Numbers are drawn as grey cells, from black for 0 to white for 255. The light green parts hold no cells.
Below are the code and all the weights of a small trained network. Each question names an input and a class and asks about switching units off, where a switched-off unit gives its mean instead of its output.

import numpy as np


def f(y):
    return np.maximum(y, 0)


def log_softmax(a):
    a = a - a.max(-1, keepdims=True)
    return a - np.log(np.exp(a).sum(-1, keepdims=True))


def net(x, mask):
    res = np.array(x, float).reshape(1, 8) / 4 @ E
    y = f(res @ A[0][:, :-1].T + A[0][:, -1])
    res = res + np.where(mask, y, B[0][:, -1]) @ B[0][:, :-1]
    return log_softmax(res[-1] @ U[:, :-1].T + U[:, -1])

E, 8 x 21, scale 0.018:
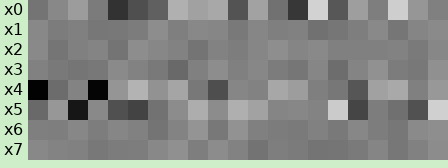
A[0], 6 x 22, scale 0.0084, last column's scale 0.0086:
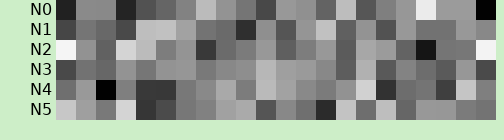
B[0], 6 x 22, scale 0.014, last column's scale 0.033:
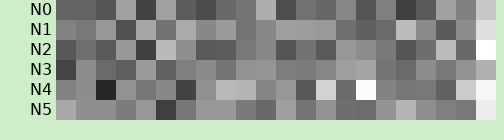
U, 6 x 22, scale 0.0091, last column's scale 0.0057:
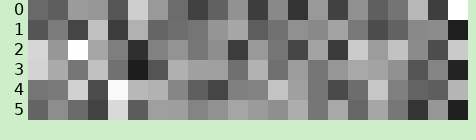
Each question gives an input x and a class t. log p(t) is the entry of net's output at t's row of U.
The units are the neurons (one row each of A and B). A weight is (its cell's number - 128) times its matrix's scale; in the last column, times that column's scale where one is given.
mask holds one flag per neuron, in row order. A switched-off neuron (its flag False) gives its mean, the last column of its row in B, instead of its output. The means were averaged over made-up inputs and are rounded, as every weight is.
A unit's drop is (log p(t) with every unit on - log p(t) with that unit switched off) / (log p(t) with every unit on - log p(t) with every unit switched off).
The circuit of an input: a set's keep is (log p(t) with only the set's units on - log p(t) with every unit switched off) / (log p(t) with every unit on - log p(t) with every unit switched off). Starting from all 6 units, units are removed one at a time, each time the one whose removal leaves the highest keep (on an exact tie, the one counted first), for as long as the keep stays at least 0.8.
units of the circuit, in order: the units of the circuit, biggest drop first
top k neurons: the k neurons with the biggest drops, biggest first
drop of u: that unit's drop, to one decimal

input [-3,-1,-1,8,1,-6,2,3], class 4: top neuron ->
(N0)
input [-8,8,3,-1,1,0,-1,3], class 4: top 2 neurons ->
(N1, N4)
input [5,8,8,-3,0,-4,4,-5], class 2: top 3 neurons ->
(N2, N4, N5)
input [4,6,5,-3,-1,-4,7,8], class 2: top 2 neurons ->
(N4, N2)
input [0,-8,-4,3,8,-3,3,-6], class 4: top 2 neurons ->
(N1, N2)
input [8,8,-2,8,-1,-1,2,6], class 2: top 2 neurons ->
(N4, N5)
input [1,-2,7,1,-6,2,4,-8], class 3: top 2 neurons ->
(N5, N0)
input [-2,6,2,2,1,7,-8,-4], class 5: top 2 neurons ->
(N0, N2)
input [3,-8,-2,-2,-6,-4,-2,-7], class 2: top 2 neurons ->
(N4, N5)
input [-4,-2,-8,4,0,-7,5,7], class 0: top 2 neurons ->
(N4, N5)
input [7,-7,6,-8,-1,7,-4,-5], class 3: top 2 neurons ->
(N5, N2)
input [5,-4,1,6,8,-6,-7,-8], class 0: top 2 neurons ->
(N0, N4)
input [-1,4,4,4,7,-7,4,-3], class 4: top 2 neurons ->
(N1, N2)
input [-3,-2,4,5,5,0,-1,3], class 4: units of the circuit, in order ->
(N4)
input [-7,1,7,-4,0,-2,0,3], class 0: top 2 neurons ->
(N2, N4)
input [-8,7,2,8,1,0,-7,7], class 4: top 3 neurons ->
(N1, N4, N0)
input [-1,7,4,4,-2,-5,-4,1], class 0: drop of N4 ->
1.0
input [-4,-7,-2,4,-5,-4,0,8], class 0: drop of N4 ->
0.7
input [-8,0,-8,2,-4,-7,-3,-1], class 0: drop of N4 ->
0.3
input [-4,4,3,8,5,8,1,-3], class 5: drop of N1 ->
0.0
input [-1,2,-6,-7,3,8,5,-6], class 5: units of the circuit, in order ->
(N2)
